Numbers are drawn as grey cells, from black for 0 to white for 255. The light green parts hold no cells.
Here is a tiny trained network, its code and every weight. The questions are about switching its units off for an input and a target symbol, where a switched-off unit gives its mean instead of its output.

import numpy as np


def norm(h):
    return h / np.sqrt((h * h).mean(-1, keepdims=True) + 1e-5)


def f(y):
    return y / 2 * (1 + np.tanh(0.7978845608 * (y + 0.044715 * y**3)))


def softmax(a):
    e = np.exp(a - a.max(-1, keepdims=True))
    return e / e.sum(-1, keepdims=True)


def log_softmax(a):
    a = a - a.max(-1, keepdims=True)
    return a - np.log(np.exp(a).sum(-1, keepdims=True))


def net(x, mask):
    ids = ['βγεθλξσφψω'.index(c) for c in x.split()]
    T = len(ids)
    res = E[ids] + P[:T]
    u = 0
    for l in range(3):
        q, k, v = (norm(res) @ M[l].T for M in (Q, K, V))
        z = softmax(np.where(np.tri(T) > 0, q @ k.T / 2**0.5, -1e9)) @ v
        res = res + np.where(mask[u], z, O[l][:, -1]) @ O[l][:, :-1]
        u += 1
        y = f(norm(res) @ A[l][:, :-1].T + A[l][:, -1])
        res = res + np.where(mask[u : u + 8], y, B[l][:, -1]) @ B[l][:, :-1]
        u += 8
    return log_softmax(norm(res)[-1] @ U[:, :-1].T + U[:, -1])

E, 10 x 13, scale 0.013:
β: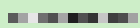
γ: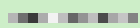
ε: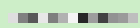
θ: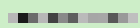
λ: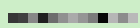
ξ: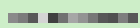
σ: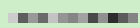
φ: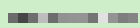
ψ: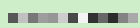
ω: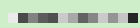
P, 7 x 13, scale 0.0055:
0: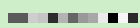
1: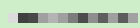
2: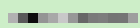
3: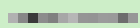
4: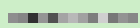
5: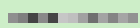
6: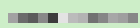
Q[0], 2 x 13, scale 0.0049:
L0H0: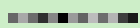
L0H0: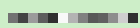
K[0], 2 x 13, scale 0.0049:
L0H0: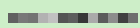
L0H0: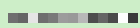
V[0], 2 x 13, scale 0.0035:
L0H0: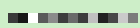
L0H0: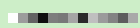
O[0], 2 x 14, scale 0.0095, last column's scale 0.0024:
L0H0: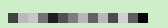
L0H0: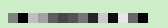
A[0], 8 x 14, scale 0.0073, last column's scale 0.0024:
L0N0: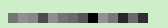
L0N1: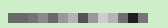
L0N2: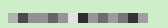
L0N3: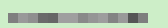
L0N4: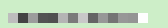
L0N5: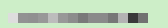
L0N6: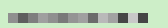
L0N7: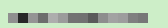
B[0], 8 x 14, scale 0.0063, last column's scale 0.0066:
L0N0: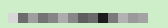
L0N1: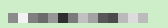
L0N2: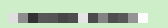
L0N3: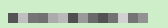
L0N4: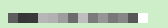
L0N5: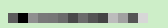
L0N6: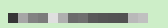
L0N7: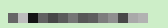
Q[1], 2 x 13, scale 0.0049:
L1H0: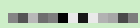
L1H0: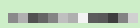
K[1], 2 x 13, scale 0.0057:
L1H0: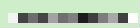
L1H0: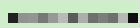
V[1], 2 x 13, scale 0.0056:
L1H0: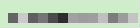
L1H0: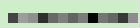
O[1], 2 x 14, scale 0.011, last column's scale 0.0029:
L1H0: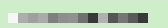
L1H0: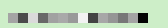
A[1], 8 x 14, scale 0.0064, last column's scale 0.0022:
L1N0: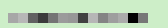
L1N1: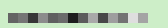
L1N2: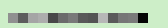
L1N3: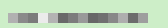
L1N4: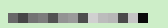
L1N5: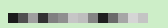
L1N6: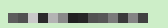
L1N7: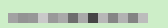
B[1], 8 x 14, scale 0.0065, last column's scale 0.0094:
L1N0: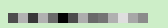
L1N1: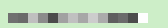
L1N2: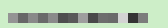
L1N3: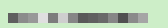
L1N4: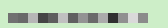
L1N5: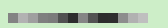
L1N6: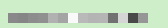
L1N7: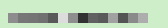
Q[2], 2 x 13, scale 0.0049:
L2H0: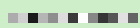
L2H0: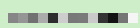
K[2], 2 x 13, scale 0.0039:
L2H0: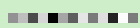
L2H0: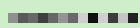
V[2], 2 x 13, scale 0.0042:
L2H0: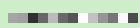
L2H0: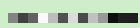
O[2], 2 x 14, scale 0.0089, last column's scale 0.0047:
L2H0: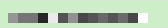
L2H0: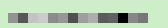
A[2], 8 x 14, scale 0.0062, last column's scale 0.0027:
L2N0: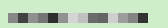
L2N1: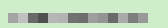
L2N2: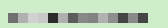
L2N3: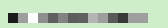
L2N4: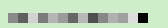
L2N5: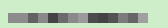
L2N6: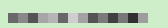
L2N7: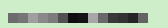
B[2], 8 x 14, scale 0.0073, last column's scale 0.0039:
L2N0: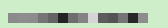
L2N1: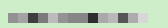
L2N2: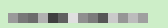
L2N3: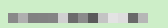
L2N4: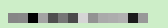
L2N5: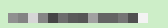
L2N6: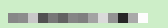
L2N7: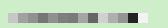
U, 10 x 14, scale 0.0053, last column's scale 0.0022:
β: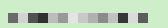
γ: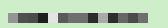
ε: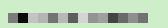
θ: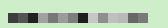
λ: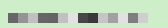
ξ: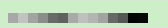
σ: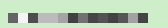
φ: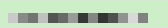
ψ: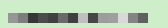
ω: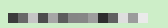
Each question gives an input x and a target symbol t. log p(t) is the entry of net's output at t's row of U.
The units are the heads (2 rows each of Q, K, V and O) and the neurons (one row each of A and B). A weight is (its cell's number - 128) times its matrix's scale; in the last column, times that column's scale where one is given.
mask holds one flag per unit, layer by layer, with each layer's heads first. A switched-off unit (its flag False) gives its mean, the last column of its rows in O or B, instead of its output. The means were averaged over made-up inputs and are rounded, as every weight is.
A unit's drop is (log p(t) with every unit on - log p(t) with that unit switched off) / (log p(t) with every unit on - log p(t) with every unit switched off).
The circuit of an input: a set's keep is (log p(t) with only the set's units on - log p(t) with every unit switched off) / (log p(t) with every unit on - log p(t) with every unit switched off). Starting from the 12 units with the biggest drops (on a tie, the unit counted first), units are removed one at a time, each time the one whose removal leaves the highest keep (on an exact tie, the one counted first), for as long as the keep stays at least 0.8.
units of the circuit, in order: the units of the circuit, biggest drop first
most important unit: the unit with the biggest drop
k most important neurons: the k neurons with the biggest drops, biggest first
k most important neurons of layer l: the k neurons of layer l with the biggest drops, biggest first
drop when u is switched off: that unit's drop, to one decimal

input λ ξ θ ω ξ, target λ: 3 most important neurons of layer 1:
(L1N7 L1N1 L1N3)
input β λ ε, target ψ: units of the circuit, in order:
(L1H0 L2H0 L2N4)
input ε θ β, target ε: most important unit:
L2H0
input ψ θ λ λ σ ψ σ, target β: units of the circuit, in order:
(L0H0 L2N6)
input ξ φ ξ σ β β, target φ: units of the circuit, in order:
(L2H0 L2N2)
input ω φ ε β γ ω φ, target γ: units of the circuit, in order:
(L2H0 L0N1)
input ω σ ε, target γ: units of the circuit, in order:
(L2H0 L0N1)
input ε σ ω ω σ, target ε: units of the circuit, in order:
(L0H0 L2H0)
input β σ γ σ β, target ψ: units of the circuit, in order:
(L1H0 L2N4)
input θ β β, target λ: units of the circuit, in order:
(L2N3 L0N2)
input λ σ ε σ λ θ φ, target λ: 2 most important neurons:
(L1N7 L0N5)
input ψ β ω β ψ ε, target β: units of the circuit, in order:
(L0H0 L1H0)
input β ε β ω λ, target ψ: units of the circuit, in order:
(L1H0 L2N4 L2H0)
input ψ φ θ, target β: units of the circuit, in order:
(L0H0)
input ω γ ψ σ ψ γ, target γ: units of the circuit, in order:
(L2H0 L0N1)
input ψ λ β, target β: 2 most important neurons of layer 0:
(L0N5 L0N0)
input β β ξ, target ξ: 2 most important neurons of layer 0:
(L0N5 L0N6)
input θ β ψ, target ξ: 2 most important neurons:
(L2N7 L1N1)
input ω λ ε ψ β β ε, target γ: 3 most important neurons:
(L0N2 L0N1 L0N3)
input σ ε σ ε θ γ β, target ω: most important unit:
L1H0
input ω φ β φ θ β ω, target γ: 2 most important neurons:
(L0N1 L0N4)
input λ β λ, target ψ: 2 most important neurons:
(L1N1 L2N4)
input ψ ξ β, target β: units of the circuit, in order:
(L0H0 L1N6)
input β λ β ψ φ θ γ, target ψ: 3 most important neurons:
(L2N4 L1N1 L0N4)
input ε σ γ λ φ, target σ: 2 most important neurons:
(L0N6 L0N1)
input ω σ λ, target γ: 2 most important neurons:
(L0N1 L1N5)
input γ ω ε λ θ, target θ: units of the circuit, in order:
(L1H0)
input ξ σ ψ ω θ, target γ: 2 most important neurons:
(L0N6 L1N0)
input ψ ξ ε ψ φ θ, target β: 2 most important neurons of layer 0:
(L0N5 L0N6)
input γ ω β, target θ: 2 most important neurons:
(L0N2 L0N7)
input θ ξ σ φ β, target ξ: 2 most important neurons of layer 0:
(L0N5 L0N0)
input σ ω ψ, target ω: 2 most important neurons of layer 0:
(L0N2 L0N5)
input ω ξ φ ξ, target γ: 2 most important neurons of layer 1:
(L1N1 L1N0)
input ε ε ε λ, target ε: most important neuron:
(L0N2)
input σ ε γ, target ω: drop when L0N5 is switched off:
0.2
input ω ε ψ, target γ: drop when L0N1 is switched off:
0.2
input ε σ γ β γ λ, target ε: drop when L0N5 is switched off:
0.0
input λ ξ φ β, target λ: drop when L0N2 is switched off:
0.1
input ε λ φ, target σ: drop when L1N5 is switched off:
0.1
